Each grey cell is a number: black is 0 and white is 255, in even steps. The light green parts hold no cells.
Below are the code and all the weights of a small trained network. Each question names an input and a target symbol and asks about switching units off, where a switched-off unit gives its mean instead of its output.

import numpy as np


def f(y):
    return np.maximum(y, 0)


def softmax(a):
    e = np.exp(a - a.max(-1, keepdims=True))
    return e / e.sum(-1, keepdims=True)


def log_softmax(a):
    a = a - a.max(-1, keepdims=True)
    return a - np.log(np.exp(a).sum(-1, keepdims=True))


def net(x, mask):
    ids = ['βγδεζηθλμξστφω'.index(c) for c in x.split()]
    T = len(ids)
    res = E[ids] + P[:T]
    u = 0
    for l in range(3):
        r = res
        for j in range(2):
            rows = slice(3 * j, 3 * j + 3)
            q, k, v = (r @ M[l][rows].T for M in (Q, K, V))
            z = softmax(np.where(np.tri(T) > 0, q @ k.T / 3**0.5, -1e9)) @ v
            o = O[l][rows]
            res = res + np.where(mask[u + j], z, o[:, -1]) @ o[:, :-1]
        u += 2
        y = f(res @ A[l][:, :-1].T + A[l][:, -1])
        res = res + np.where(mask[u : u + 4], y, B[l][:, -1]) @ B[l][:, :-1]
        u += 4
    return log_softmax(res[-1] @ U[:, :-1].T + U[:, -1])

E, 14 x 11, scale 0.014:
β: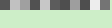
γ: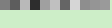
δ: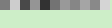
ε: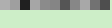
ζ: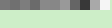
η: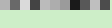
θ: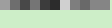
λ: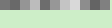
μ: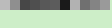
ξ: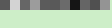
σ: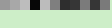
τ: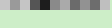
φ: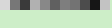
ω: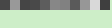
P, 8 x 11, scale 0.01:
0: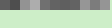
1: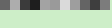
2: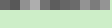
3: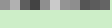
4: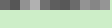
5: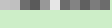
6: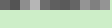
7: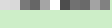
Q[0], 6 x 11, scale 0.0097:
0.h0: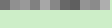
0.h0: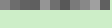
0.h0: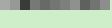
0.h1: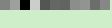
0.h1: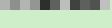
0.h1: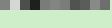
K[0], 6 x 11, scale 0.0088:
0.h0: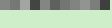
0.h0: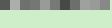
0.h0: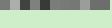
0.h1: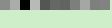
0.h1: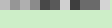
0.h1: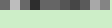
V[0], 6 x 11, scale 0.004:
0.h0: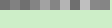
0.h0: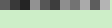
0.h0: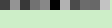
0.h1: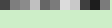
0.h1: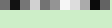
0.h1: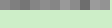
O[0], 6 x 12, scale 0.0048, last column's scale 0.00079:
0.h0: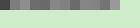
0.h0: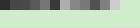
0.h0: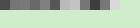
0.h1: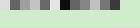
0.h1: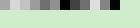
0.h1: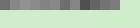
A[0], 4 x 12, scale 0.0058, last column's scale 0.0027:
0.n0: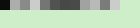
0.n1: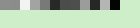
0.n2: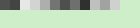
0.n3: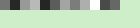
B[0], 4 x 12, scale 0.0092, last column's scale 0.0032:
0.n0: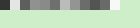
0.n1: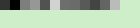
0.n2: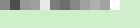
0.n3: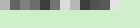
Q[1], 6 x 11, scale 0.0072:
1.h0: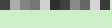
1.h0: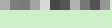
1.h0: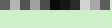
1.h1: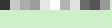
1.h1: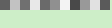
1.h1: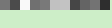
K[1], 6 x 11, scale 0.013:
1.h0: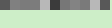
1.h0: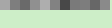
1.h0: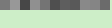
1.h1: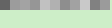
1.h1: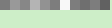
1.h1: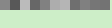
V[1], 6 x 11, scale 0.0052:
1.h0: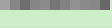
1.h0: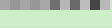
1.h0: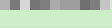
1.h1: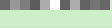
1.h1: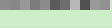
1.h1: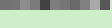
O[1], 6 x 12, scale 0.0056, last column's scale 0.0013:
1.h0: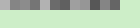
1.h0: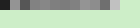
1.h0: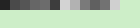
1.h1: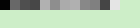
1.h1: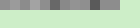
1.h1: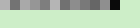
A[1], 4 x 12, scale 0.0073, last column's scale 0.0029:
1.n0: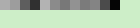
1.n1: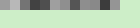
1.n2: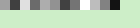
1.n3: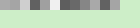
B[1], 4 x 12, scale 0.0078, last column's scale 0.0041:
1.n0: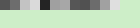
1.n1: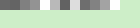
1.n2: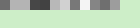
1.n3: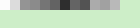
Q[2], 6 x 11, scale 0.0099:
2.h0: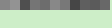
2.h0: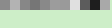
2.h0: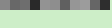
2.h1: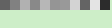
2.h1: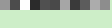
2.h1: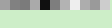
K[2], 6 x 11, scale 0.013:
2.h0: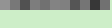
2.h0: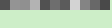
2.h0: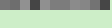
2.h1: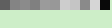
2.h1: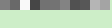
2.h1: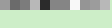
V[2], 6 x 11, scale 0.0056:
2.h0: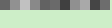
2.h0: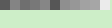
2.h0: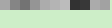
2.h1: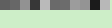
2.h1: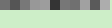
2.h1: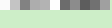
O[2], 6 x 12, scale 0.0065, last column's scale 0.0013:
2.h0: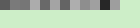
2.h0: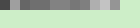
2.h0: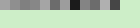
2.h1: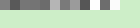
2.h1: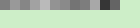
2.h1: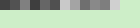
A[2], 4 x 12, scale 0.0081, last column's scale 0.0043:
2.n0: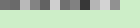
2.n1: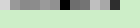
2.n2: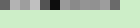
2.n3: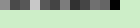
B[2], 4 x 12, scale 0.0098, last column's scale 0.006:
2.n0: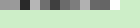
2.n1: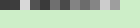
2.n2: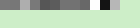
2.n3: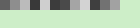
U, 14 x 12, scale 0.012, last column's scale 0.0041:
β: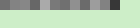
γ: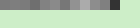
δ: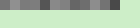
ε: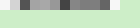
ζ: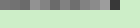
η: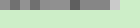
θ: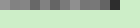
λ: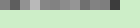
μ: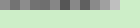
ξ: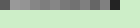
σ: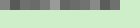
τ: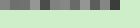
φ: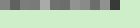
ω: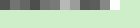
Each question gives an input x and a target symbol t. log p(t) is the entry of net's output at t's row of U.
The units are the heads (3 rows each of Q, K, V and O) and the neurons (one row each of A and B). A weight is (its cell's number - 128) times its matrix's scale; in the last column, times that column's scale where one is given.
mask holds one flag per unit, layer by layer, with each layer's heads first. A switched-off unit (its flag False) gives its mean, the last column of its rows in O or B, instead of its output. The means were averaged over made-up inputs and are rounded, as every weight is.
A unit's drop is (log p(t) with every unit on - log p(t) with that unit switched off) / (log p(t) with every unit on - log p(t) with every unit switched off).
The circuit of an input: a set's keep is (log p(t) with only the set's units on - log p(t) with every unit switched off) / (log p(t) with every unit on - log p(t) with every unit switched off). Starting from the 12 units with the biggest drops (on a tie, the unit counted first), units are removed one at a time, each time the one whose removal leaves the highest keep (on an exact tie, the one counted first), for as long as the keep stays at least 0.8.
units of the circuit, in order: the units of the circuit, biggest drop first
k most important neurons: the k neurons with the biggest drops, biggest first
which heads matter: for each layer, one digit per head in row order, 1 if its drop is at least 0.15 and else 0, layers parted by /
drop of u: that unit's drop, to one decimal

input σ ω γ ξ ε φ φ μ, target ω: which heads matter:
01 / 11 / 01
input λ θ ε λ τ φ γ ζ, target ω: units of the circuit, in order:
(0.h1, 2.h1)
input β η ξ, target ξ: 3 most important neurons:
(0.n1, 2.n3, 0.n0)
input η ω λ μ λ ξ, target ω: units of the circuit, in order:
(2.h1, 0.h1)
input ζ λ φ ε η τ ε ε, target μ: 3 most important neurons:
(2.n1, 1.n3, 0.n3)
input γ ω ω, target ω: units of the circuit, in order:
(0.n0, 0.n3)
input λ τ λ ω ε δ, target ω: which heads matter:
01 / 10 / 01
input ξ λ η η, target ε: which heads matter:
01 / 00 / 00
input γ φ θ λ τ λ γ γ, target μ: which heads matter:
10 / 00 / 01
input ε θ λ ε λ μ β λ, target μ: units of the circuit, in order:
(2.n1, 0.h1, 1.n3)
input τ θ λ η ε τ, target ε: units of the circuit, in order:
(1.n3)
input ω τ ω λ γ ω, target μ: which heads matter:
10 / 10 / 00
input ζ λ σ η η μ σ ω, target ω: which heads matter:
01 / 00 / 00
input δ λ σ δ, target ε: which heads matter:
10 / 00 / 01
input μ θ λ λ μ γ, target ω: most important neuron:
(2.n2)
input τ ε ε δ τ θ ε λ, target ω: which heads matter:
00 / 11 / 01
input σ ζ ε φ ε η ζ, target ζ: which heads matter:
01 / 00 / 10
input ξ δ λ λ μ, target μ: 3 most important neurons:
(2.n1, 0.n3, 1.n0)
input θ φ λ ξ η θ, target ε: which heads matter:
10 / 01 / 01
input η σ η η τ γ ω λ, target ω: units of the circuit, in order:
(2.h1)
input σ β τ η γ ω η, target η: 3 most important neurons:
(0.n2, 1.n2, 1.n1)
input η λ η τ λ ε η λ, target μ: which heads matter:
11 / 00 / 00
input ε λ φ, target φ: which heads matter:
00 / 00 / 00
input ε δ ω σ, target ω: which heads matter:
01 / 00 / 00
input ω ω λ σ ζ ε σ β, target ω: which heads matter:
01 / 11 / 00
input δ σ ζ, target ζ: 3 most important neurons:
(2.n0, 0.n2, 0.n3)
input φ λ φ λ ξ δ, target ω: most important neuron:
(0.n1)
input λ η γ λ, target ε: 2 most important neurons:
(0.n0, 1.n3)
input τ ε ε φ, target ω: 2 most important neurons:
(2.n0, 0.n2)
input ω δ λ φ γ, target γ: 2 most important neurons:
(1.n2, 0.n2)
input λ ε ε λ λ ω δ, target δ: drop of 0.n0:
0.3
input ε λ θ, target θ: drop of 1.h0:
0.0
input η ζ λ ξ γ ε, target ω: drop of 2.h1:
0.3
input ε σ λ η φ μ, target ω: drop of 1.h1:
0.1
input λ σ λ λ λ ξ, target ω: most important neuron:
(1.n0)
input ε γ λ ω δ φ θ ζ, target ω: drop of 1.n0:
0.1
